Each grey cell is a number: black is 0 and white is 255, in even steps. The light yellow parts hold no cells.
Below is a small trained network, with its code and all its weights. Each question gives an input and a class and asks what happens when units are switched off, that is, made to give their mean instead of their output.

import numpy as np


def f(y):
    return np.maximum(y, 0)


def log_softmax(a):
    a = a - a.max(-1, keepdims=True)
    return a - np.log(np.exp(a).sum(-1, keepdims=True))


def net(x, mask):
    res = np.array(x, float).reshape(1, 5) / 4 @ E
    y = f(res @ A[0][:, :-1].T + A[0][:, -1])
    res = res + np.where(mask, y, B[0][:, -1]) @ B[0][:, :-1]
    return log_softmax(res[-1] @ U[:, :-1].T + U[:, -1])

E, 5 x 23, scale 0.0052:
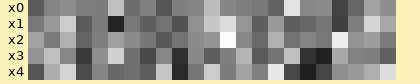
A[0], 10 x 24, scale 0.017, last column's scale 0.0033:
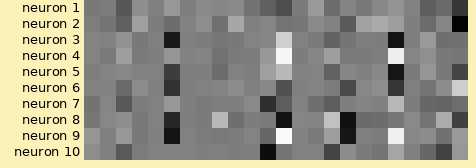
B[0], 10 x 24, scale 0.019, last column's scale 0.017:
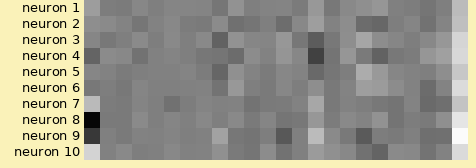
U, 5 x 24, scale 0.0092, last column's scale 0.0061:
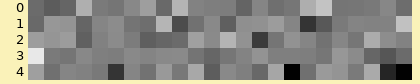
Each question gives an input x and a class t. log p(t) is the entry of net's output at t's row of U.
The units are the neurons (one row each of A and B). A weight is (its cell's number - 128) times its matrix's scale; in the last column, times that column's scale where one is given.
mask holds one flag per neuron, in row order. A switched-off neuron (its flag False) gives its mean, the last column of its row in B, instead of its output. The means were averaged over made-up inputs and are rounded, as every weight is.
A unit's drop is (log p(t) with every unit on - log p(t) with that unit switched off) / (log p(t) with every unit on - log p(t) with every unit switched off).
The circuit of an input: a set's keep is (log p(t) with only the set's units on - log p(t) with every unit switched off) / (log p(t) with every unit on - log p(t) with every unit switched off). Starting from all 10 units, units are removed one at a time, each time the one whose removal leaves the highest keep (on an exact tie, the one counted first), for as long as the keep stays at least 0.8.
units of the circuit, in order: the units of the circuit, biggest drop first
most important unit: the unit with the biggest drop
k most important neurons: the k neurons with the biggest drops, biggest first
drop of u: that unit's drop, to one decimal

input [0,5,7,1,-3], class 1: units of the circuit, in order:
(neuron 9)
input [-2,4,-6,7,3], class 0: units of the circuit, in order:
(neuron 9; neuron 8)
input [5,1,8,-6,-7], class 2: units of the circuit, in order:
(neuron 4; neuron 8)
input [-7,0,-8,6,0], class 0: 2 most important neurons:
(neuron 8; neuron 9)
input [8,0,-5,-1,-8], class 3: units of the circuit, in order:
(neuron 8; neuron 10)
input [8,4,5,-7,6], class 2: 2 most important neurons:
(neuron 4; neuron 8)
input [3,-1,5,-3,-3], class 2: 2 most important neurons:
(neuron 9; neuron 8)
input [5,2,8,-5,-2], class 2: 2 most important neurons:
(neuron 4; neuron 8)
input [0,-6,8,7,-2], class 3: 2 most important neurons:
(neuron 7; neuron 10)
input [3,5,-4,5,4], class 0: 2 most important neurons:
(neuron 4; neuron 10)
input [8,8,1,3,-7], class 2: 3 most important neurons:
(neuron 8; neuron 9; neuron 6)
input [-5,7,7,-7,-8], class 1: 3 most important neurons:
(neuron 9; neuron 2; neuron 4)
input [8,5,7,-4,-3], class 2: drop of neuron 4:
0.2
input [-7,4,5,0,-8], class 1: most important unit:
neuron 9
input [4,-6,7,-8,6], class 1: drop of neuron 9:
0.0
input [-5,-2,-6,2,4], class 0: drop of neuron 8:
0.1
